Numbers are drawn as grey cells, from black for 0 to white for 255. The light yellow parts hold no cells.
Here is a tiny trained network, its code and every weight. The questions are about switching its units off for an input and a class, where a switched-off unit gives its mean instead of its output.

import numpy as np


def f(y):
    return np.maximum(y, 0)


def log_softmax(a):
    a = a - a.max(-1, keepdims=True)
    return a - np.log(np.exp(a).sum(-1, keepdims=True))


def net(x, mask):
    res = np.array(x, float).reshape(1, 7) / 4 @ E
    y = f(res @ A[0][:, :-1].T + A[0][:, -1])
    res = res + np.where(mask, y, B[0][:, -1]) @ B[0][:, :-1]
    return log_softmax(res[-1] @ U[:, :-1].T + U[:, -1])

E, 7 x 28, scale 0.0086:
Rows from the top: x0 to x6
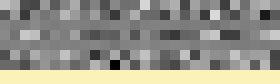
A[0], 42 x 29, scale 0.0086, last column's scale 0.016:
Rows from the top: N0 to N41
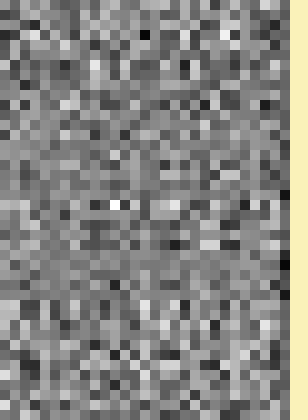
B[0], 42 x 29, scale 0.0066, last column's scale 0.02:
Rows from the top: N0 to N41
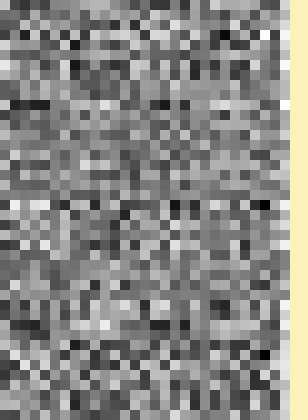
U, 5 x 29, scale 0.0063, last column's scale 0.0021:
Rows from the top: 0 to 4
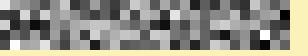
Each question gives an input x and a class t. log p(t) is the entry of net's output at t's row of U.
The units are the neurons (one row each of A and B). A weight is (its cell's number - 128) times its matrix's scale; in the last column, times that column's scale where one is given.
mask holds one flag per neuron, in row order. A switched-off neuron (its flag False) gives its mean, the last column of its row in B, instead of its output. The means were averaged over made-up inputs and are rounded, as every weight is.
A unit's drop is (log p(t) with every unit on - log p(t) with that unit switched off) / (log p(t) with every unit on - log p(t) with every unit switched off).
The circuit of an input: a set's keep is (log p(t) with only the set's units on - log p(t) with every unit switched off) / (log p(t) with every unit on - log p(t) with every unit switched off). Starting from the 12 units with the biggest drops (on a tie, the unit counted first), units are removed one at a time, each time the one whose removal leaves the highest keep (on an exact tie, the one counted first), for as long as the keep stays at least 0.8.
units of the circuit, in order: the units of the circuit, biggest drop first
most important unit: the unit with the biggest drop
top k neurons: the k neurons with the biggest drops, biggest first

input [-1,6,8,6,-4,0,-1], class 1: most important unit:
N24
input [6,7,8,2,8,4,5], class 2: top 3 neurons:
N10; N16; N3
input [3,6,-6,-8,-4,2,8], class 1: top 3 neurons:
N36; N2; N20
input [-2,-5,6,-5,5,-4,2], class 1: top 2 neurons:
N36; N10
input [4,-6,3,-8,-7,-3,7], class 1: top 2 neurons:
N36; N2
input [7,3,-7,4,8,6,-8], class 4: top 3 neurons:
N20; N3; N15
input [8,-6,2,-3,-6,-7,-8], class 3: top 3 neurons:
N30; N37; N31
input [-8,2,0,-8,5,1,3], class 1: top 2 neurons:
N36; N2
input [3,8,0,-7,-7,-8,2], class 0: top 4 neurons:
N6; N40; N32; N7
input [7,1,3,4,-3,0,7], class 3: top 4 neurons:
N30; N37; N20; N31
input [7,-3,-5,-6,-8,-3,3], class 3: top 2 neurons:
N30; N37
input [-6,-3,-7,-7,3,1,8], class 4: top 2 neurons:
N35; N28
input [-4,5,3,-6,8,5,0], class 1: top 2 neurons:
N36; N6
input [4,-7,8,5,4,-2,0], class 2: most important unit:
N32
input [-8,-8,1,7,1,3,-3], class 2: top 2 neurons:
N32; N0
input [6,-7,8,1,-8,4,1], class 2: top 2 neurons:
N32; N0
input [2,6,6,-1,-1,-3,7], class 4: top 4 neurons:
N35; N28; N38; N32
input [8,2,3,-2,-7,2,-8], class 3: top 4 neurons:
N30; N37; N31; N35
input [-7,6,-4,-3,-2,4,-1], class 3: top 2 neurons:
N3; N32
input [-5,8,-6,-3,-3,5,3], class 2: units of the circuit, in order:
N10
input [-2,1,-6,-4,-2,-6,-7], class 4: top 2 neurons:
N20; N4
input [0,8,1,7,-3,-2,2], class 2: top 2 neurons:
N10; N16
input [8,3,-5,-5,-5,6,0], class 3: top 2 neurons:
N30; N37
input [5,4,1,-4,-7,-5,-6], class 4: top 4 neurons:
N20; N3; N4; N34
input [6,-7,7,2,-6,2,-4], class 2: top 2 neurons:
N32; N0
